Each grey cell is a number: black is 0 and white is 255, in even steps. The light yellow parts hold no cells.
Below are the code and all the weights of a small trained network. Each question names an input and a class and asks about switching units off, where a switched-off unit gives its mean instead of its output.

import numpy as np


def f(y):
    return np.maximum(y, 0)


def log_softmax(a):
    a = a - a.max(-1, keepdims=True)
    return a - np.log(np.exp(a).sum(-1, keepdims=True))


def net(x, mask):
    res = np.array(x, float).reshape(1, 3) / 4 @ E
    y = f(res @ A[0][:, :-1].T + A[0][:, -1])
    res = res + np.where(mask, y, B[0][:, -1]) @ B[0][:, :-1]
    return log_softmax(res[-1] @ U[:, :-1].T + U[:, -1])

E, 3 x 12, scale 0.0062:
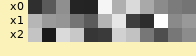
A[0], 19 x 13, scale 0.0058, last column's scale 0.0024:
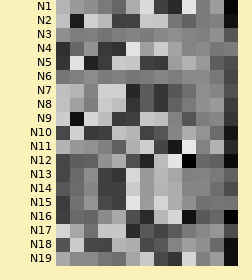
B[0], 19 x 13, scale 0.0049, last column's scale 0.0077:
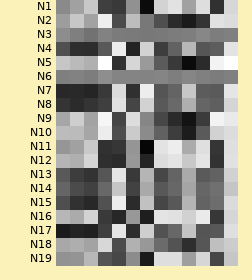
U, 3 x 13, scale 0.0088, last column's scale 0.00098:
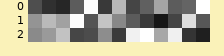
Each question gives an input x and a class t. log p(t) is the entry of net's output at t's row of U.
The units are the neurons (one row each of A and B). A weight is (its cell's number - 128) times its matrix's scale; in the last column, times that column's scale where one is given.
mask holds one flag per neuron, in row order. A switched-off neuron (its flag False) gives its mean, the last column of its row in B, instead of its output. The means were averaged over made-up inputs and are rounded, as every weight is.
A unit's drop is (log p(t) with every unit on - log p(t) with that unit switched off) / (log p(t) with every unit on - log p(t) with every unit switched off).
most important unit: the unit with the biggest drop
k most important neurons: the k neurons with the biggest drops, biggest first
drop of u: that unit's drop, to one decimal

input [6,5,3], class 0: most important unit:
N4
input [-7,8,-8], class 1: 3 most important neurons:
[N5 N10 N18]
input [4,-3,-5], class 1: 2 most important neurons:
[N5 N10]
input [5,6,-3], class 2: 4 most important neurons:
[N11 N1 N19 N7]
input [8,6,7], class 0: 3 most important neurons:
[N4 N15 N13]
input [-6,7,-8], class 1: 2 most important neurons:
[N5 N10]
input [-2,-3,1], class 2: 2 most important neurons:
[N4 N15]
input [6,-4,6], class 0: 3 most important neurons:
[N4 N15 N5]
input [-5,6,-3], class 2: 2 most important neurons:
[N11 N1]
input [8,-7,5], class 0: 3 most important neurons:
[N4 N15 N13]
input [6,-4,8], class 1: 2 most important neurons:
[N9 N2]
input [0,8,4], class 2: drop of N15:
0.0
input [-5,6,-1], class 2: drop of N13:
0.1
